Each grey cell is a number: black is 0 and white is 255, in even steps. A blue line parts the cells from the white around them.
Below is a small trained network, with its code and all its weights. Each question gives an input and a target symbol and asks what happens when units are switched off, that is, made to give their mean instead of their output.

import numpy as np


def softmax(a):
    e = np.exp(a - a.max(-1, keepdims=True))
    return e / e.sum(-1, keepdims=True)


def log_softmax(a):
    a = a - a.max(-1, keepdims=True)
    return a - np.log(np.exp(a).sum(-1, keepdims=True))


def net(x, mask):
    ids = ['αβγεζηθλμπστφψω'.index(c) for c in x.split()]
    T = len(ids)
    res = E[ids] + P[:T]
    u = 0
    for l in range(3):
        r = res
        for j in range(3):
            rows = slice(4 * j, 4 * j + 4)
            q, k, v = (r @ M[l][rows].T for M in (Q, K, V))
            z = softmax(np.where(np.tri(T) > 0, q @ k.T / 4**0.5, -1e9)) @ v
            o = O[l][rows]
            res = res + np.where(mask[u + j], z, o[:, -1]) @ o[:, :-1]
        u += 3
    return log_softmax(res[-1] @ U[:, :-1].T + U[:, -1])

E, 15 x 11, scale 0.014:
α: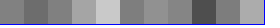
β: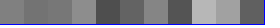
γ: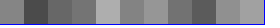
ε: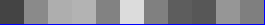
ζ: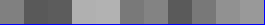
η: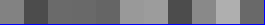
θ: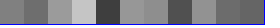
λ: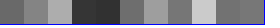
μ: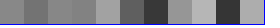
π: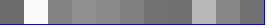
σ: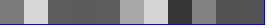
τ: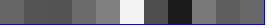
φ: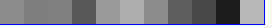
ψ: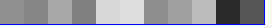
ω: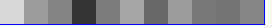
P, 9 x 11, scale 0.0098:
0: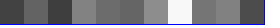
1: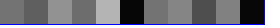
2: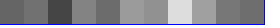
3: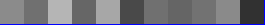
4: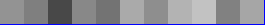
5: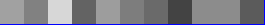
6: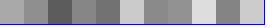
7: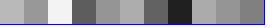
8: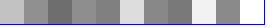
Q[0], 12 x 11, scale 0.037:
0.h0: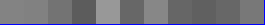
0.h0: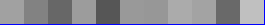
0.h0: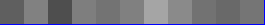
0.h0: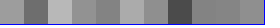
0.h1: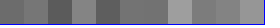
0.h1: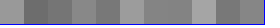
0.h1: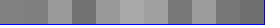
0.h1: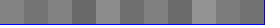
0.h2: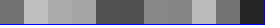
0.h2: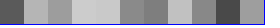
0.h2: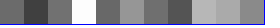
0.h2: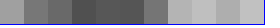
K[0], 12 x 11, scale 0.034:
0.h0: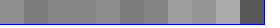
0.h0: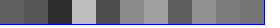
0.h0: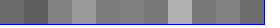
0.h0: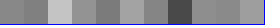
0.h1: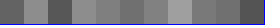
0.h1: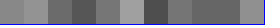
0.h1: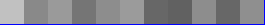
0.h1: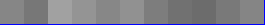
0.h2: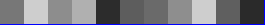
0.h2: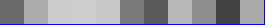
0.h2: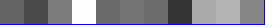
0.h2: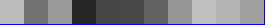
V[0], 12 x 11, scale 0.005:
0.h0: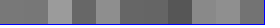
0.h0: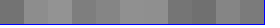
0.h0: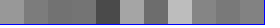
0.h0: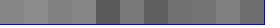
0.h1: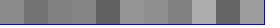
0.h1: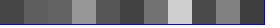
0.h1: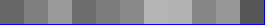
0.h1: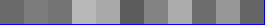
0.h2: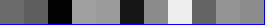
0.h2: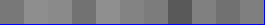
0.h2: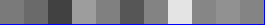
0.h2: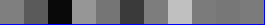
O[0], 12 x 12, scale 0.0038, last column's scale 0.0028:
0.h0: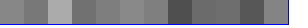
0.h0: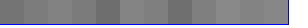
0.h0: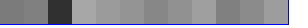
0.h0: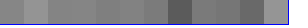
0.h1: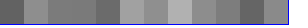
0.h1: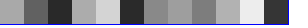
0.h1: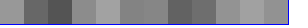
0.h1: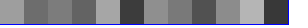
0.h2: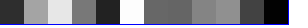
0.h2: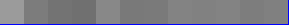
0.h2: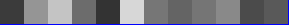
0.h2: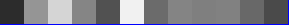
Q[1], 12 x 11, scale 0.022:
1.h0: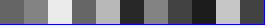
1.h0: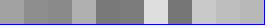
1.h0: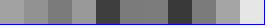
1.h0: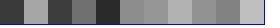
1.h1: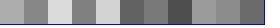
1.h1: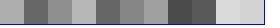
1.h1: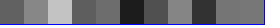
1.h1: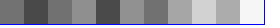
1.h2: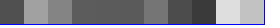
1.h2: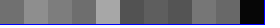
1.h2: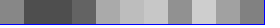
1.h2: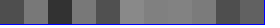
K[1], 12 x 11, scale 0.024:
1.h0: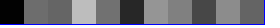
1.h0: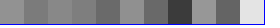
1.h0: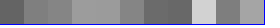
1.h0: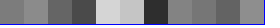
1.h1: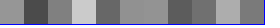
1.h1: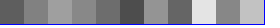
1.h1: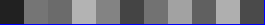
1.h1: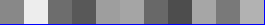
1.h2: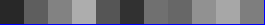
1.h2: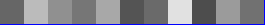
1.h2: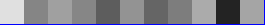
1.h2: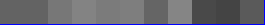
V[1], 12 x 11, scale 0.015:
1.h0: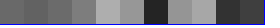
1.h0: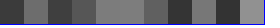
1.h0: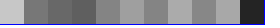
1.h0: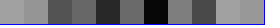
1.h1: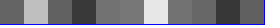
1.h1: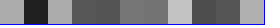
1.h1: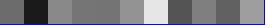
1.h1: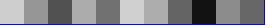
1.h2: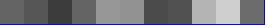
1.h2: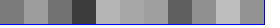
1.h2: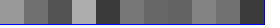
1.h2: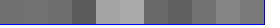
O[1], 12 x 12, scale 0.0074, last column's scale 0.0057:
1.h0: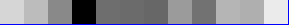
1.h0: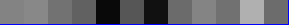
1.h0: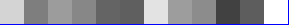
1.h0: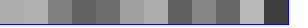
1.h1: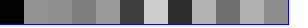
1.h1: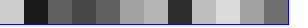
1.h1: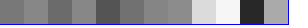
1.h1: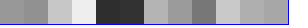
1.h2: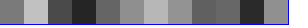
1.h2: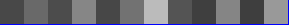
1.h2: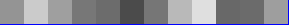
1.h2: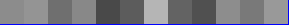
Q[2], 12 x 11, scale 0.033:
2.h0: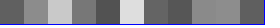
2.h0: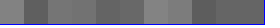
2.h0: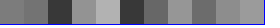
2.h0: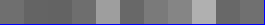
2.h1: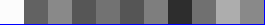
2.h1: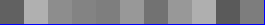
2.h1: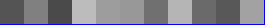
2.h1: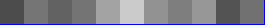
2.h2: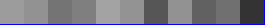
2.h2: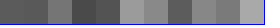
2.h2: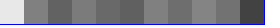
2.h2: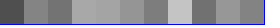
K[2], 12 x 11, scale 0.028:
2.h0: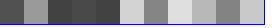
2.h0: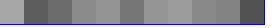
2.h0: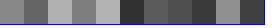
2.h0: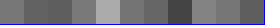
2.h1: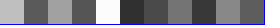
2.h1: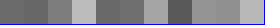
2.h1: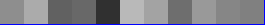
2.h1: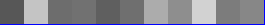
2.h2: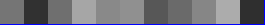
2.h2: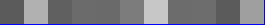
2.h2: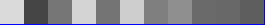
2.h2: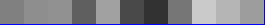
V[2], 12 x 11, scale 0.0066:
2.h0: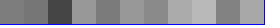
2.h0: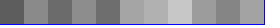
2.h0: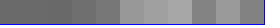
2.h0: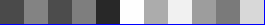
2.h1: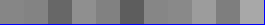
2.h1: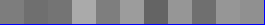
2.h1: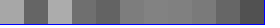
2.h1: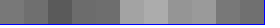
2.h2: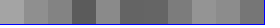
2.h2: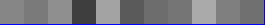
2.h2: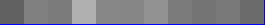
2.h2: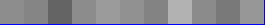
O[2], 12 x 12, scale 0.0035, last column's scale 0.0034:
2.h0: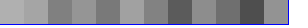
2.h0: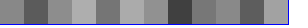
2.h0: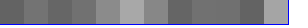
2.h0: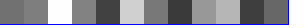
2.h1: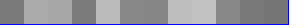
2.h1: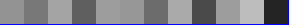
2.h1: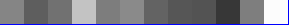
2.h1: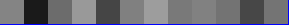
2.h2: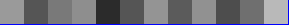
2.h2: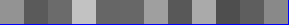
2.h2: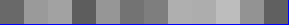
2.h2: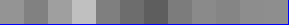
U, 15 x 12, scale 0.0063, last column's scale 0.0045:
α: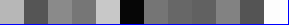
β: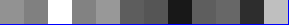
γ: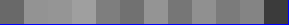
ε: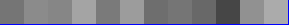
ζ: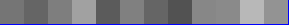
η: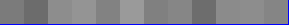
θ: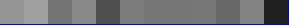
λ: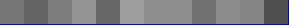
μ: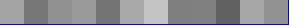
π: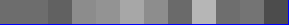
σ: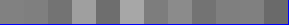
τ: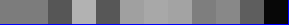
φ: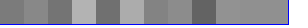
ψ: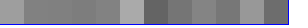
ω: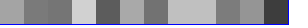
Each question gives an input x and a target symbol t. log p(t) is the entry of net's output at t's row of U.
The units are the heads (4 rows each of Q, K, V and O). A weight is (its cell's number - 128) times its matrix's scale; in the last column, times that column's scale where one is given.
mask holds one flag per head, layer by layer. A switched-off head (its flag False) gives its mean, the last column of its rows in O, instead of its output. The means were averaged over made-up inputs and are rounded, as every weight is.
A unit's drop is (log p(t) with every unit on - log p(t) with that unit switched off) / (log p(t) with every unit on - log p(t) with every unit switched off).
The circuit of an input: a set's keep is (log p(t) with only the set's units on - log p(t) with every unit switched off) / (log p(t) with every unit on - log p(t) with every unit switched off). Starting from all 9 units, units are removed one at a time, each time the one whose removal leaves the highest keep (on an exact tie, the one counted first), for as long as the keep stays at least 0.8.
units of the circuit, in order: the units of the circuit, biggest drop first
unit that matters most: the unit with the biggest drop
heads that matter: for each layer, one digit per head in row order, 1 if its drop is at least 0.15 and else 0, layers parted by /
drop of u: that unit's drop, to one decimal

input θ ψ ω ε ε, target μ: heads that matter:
000 / 110 / 000
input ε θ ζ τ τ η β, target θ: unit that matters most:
1.h0
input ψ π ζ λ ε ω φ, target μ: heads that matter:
010 / 100 / 000
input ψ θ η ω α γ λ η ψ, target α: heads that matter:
001 / 100 / 000
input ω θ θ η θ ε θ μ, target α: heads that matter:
001 / 000 / 100
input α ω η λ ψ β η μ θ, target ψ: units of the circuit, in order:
1.h1; 1.h0
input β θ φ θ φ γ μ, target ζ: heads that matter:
000 / 111 / 000
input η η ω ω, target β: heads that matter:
001 / 000 / 100
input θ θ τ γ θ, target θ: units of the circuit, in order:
1.h0; 1.h2
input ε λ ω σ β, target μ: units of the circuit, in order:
1.h0; 1.h1
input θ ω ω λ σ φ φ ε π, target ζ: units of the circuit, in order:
0.h1; 1.h0; 1.h1
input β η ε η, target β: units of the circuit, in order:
2.h0; 0.h2
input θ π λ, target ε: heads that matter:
000 / 010 / 000
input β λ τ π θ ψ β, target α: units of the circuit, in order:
1.h0
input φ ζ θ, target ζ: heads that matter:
000 / 110 / 000
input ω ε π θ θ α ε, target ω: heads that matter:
000 / 011 / 000
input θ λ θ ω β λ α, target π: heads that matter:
000 / 010 / 000
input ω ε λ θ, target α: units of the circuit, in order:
0.h2; 2.h0
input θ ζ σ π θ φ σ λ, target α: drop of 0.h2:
2.0
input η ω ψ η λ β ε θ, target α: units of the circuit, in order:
0.h2
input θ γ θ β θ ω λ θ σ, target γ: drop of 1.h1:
1.0
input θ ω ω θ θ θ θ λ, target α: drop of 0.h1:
-0.1
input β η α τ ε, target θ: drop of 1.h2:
0.3
